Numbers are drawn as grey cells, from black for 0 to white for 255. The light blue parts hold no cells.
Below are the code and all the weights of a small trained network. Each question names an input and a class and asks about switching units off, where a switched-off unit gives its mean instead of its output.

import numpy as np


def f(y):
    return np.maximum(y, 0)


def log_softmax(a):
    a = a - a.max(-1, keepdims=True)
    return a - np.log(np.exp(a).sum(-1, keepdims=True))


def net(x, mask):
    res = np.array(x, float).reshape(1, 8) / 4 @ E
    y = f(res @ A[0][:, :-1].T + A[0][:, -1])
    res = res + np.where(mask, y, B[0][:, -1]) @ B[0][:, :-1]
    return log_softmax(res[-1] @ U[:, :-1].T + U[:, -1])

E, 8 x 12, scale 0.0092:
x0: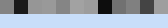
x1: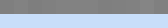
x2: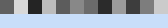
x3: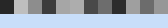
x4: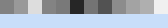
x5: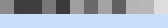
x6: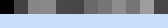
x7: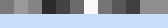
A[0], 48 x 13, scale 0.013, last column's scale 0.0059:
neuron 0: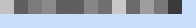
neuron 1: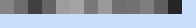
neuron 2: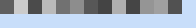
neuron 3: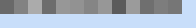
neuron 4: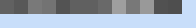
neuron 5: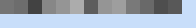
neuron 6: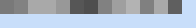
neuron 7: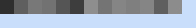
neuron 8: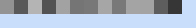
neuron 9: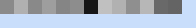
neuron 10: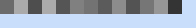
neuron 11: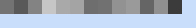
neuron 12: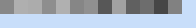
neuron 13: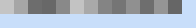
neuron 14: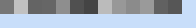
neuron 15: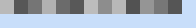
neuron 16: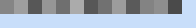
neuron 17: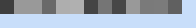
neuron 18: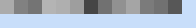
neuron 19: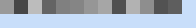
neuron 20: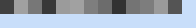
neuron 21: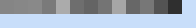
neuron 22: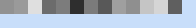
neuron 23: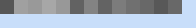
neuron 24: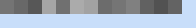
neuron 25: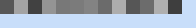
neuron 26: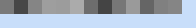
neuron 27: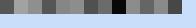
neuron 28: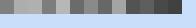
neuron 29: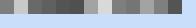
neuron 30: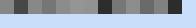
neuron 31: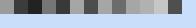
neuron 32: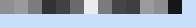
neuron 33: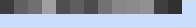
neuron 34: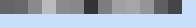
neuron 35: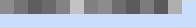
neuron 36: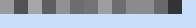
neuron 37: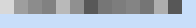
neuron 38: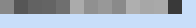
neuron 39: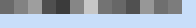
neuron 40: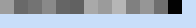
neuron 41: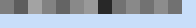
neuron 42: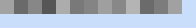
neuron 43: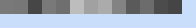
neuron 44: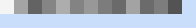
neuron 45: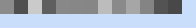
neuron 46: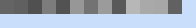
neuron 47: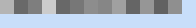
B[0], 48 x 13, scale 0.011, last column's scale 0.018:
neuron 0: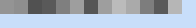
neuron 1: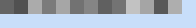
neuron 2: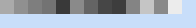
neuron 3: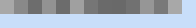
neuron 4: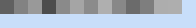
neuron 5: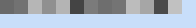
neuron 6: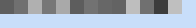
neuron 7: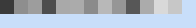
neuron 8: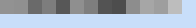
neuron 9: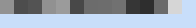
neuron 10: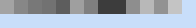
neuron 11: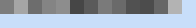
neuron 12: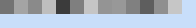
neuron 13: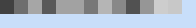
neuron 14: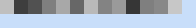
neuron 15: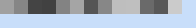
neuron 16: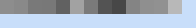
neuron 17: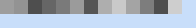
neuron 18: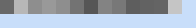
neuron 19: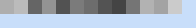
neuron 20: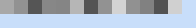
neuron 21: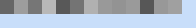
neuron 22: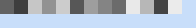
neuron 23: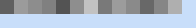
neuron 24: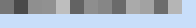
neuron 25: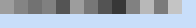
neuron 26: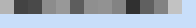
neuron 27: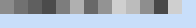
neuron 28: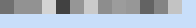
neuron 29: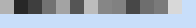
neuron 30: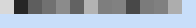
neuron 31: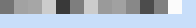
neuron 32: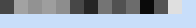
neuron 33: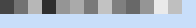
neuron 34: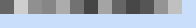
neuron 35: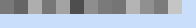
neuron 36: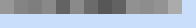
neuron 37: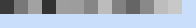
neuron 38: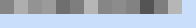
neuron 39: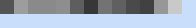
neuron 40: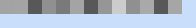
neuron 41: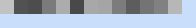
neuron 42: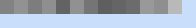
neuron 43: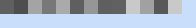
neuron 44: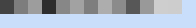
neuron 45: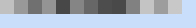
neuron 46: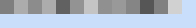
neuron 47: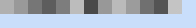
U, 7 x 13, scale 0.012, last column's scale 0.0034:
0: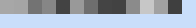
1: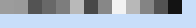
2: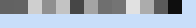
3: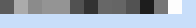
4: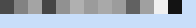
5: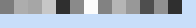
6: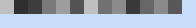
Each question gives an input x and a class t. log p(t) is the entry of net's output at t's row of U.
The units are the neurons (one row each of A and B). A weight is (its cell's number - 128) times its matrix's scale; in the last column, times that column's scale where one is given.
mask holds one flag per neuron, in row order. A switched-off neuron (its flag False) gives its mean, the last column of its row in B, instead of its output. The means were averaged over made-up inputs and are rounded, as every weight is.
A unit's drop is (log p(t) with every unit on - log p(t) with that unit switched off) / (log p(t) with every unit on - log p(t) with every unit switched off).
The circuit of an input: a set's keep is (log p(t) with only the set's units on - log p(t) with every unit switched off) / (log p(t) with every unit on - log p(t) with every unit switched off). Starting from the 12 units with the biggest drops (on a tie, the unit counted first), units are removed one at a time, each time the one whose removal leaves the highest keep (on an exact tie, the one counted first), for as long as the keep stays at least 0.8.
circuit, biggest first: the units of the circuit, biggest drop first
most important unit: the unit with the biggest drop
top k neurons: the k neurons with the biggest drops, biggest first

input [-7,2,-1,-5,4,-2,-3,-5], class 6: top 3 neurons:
[neuron 9; neuron 14; neuron 32]
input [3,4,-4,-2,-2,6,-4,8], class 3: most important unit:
neuron 32
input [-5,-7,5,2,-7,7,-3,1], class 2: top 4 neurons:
[neuron 43; neuron 1; neuron 5; neuron 35]
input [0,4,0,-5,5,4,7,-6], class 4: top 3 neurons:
[neuron 33; neuron 32; neuron 7]
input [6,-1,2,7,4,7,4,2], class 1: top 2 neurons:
[neuron 27; neuron 20]
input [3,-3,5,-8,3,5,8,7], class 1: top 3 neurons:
[neuron 15; neuron 0; neuron 40]
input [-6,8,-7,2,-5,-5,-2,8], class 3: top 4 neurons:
[neuron 32; neuron 39; neuron 2; neuron 10]
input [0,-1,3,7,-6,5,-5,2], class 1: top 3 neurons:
[neuron 20; neuron 27; neuron 22]
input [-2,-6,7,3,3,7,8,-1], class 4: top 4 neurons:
[neuron 33; neuron 7; neuron 4; neuron 45]
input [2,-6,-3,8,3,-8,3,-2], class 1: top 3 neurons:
[neuron 17; neuron 27; neuron 31]
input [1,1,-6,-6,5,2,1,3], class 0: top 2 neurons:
[neuron 19; neuron 45]
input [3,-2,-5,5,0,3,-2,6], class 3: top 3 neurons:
[neuron 32; neuron 39; neuron 2]
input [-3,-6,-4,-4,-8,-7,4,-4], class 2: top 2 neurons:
[neuron 5; neuron 43]
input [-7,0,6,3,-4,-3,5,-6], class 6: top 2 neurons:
[neuron 14; neuron 9]
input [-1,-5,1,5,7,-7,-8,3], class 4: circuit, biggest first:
[neuron 37]
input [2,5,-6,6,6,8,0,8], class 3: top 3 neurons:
[neuron 32; neuron 39; neuron 28]
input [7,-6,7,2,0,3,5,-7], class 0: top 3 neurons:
[neuron 2; neuron 10; neuron 32]
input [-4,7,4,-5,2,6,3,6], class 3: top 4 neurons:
[neuron 32; neuron 39; neuron 28; neuron 12]
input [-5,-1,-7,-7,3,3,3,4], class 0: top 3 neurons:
[neuron 45; neuron 19; neuron 8]
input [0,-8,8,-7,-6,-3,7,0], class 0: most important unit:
neuron 2
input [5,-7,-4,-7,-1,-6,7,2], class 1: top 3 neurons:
[neuron 15; neuron 47; neuron 0]
